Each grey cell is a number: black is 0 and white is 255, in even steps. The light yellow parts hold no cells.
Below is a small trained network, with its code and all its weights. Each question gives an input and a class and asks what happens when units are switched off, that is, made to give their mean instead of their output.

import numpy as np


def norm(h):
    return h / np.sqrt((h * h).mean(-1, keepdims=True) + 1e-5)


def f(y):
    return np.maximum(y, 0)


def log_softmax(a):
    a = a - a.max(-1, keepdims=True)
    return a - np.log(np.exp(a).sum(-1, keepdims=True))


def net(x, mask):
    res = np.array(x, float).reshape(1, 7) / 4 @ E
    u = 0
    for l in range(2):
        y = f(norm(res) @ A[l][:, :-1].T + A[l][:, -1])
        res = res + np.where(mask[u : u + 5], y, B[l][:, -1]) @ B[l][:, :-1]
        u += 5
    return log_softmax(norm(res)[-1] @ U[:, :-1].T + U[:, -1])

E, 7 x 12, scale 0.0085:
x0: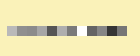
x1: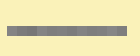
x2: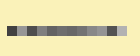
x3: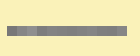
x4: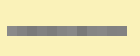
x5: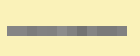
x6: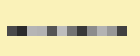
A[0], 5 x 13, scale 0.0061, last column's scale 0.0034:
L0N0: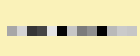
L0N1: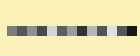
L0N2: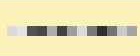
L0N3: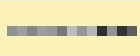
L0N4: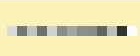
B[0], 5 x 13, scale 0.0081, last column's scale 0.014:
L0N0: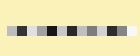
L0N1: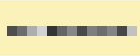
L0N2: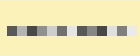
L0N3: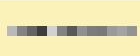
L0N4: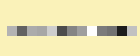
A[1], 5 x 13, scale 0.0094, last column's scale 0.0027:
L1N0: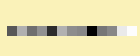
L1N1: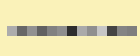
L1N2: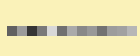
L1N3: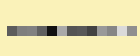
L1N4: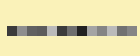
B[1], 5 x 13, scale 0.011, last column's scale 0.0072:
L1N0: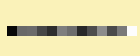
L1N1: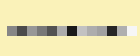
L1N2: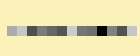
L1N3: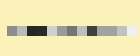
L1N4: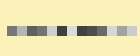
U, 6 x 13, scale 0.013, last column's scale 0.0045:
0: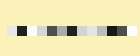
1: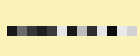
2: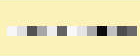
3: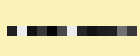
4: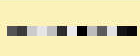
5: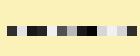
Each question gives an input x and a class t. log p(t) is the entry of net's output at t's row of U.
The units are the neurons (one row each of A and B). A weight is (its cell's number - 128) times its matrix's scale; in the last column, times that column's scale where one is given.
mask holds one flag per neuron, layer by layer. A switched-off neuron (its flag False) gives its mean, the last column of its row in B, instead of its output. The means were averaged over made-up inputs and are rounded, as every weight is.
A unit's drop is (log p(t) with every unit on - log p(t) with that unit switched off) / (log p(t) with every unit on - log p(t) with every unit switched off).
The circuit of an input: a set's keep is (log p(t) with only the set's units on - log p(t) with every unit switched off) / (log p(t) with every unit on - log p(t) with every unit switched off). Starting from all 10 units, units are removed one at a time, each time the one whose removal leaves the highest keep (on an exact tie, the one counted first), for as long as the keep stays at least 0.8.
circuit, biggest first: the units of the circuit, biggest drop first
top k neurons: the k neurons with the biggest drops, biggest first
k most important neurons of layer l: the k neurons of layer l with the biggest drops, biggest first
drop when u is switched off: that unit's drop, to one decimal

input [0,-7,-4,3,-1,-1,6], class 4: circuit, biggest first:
[L0N0]
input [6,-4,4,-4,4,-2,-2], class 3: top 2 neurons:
[L0N4; L0N0]
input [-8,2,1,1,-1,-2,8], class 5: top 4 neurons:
[L1N4; L0N4; L0N0; L0N2]
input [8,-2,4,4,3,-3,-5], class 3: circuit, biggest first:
[L0N4; L0N2]
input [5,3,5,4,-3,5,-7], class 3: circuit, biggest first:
[L0N2; L0N4]
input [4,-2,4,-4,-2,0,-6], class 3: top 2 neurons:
[L0N2; L0N4]
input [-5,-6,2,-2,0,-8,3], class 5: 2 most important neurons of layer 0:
[L0N0; L0N4]
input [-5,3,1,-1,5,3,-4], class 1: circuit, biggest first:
[L0N0; L0N4]
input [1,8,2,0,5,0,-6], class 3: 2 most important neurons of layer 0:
[L0N2; L0N4]
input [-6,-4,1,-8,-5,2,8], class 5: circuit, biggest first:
[L0N0; L1N4]
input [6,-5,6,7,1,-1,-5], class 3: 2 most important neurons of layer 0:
[L0N2; L0N4]
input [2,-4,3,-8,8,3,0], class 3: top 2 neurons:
[L0N0; L0N4]
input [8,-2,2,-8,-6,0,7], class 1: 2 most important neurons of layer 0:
[L0N4; L0N2]
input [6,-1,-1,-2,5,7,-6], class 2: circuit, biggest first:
[L0N2]
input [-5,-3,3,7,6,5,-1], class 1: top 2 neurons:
[L0N4; L1N3]
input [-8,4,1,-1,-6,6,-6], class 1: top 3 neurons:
[L0N0; L0N4; L1N3]
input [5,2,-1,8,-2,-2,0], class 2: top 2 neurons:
[L0N0; L1N0]
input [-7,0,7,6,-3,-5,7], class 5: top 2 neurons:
[L0N0; L0N4]
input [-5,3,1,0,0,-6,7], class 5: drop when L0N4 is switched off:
0.8
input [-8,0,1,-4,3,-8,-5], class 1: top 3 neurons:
[L0N0; L0N4; L1N3]
